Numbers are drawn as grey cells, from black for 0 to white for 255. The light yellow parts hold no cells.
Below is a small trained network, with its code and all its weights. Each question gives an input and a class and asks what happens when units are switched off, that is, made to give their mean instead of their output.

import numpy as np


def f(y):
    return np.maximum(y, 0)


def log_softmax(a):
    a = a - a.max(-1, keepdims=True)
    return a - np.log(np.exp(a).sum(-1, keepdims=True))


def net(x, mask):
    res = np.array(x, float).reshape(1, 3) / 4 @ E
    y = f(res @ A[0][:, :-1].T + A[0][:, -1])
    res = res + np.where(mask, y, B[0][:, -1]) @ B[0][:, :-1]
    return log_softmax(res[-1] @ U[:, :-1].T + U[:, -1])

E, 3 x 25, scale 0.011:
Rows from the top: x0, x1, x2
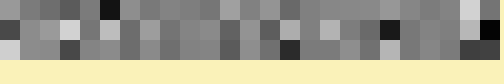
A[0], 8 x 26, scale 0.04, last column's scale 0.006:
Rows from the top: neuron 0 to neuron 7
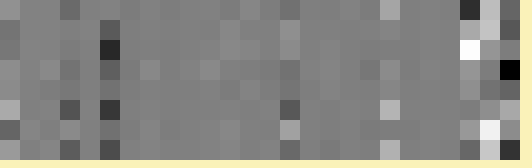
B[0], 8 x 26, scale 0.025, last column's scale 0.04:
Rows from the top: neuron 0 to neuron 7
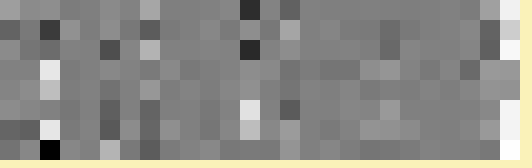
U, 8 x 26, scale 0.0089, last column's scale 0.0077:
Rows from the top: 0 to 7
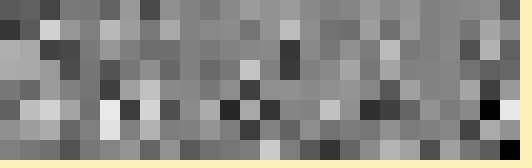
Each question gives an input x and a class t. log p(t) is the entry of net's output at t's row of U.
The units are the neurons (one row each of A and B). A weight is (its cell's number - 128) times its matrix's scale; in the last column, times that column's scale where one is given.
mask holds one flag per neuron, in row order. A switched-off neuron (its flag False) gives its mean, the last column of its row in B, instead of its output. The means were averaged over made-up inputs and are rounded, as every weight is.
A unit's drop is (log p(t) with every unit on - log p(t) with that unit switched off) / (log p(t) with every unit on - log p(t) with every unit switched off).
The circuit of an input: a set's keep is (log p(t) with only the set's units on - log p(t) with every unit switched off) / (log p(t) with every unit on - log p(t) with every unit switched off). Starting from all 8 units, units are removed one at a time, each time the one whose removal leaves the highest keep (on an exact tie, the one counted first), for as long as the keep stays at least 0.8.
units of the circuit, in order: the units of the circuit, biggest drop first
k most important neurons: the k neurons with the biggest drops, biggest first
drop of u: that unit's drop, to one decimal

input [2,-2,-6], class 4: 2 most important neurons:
neuron 2; neuron 5
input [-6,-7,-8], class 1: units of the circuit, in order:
neuron 6
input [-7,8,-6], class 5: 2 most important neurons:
neuron 6; neuron 2
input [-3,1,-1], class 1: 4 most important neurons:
neuron 2; neuron 5; neuron 7; neuron 0
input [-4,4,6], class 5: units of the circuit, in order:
neuron 5; neuron 6; neuron 0
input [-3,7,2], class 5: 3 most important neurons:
neuron 6; neuron 2; neuron 5
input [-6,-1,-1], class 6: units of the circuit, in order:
neuron 5; neuron 1
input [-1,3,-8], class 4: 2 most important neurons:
neuron 2; neuron 7
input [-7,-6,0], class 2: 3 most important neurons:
neuron 7; neuron 2; neuron 3
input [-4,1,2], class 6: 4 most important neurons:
neuron 5; neuron 6; neuron 2; neuron 7
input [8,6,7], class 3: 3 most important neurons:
neuron 5; neuron 0; neuron 3
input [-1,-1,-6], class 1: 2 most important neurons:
neuron 6; neuron 7
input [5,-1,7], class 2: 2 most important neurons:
neuron 7; neuron 6
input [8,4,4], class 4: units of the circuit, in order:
neuron 2
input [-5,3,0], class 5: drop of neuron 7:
0.1
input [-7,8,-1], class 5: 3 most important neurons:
neuron 6; neuron 2; neuron 0
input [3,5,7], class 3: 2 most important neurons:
neuron 2; neuron 7
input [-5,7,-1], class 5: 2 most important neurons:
neuron 6; neuron 2
